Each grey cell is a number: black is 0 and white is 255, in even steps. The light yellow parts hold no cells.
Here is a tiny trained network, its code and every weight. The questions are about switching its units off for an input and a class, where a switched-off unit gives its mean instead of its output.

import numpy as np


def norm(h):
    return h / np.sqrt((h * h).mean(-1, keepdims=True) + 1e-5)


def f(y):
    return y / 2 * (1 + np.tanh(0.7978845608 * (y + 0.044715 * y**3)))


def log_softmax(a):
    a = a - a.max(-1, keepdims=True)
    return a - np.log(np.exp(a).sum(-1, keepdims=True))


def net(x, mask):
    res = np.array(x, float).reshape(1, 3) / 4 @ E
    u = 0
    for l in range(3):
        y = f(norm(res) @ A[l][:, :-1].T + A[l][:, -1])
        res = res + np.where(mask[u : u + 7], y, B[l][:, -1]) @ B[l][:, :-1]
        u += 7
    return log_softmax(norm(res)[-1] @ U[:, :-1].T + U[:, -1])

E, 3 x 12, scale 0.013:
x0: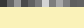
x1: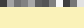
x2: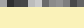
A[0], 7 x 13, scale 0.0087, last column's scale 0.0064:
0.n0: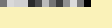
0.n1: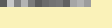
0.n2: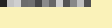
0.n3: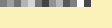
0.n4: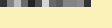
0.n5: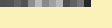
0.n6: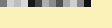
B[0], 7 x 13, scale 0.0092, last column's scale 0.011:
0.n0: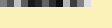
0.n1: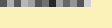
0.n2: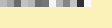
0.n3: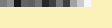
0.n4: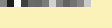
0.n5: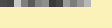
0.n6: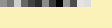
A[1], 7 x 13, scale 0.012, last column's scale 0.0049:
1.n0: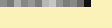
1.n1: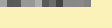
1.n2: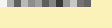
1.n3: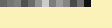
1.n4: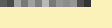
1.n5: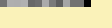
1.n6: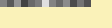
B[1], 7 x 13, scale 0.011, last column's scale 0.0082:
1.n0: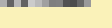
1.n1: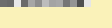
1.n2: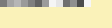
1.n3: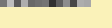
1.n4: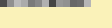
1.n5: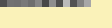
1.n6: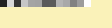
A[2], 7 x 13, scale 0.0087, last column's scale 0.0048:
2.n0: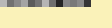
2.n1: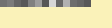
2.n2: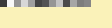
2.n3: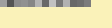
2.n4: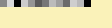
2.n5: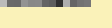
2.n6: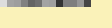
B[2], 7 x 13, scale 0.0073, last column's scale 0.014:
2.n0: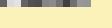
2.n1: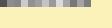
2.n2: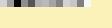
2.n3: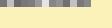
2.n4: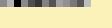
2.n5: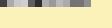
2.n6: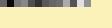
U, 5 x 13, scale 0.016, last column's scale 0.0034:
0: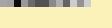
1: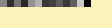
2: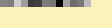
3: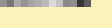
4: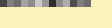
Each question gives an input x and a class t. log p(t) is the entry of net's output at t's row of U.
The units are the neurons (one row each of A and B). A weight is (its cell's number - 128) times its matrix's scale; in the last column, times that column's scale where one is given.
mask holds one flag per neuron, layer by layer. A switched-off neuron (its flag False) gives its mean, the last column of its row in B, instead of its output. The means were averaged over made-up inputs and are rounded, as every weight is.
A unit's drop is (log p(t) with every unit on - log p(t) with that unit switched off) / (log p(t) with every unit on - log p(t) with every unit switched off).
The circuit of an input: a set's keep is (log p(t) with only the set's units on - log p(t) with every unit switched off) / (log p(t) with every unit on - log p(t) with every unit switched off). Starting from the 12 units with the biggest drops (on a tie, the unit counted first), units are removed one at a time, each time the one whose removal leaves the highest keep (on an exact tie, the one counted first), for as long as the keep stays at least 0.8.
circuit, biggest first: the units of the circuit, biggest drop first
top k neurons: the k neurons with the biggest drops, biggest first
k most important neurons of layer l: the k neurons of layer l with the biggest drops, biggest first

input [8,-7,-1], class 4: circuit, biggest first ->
1.n6
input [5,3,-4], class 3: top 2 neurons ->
0.n2, 0.n4
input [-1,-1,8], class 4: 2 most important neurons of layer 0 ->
0.n2, 0.n3
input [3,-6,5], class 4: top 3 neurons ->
0.n2, 0.n3, 1.n6
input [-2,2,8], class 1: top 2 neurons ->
0.n2, 1.n2
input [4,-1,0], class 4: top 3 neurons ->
0.n2, 1.n6, 1.n2
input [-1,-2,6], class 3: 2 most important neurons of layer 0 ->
0.n0, 0.n4
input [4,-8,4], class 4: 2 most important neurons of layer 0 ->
0.n2, 0.n3
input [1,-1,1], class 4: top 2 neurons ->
0.n2, 0.n3
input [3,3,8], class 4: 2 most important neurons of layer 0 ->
0.n3, 0.n5
